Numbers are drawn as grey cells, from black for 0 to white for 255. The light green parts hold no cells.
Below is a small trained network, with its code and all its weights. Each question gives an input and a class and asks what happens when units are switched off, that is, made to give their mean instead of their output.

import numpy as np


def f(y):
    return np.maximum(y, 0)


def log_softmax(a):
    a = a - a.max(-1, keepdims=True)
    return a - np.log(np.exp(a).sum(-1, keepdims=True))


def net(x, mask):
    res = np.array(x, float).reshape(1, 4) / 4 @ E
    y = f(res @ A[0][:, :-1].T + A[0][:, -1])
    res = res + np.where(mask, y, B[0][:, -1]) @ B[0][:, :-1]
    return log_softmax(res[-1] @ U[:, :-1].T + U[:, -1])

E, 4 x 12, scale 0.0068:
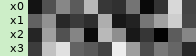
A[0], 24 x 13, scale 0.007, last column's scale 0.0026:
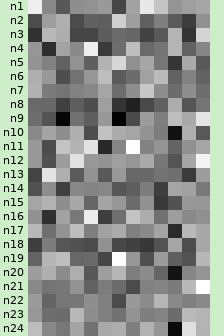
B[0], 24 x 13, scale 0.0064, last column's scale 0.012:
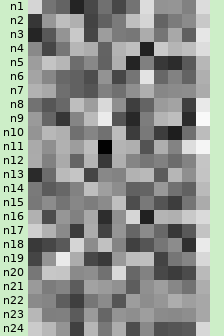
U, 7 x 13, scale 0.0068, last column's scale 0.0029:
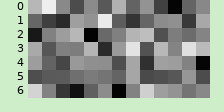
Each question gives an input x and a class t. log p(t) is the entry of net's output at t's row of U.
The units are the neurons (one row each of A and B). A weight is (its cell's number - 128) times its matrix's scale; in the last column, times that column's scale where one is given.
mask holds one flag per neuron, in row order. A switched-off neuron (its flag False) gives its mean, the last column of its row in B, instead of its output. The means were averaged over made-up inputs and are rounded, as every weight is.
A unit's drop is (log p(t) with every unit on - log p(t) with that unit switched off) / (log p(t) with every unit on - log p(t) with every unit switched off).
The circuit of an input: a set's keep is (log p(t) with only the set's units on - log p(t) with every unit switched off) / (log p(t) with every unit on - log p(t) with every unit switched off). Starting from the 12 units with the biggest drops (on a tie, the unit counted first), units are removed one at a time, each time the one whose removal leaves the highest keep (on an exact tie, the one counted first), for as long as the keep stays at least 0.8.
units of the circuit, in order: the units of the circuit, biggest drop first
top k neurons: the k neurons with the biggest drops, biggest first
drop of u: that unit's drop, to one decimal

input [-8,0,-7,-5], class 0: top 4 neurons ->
[n24, n17, n5, n10]
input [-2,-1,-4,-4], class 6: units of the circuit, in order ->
[n1]
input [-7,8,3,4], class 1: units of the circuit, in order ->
[n11, n8]
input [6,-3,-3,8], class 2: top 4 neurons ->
[n19, n2, n13, n3]
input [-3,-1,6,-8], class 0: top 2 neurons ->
[n24, n5]
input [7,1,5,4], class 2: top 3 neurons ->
[n13, n2, n3]
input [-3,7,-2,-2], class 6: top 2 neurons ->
[n1, n6]
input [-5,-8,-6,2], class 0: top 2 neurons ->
[n24, n17]
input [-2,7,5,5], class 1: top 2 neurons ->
[n8, n18]
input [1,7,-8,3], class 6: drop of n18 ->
0.1
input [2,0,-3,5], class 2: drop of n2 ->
0.2
